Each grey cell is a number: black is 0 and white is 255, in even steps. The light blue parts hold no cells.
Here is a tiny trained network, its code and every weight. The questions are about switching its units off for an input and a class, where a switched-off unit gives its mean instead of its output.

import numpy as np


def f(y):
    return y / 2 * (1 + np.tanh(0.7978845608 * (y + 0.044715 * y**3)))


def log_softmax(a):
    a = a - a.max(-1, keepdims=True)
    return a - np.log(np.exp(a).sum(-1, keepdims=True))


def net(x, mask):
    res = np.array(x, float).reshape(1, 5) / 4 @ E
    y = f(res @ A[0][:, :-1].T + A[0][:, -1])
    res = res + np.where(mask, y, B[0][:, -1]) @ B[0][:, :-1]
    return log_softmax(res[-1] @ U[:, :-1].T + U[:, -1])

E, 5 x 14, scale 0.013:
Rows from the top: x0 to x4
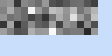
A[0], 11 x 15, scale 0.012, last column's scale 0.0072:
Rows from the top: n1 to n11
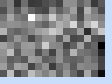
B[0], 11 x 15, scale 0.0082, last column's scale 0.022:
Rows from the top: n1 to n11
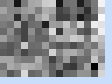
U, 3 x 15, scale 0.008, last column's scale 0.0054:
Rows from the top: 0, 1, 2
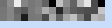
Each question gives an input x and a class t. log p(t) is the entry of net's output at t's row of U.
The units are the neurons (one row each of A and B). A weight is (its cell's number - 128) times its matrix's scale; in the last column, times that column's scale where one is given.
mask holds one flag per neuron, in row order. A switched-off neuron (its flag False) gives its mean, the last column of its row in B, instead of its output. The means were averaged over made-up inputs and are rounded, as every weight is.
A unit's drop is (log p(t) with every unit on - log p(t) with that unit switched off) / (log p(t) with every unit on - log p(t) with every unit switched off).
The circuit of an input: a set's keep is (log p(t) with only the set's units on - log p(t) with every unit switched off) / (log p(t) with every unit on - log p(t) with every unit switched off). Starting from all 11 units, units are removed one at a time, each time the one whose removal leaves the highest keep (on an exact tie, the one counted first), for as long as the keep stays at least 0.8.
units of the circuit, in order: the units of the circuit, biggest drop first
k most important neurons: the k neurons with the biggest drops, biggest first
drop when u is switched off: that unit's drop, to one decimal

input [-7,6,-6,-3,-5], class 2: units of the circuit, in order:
[n4]
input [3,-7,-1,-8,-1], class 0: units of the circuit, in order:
[n1 n3]
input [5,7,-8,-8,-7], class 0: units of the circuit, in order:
[n1 n5]
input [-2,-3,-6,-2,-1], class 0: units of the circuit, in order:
[n1 n3 n5]
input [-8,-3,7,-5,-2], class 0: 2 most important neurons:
[n5 n1]
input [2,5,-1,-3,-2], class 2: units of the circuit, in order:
[n1 n10]
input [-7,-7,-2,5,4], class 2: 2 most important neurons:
[n6 n3]
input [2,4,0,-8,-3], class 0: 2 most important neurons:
[n1 n3]
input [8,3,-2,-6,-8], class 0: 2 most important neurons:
[n1 n3]
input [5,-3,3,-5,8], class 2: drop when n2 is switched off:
0.2
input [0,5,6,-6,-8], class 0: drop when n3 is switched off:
0.2
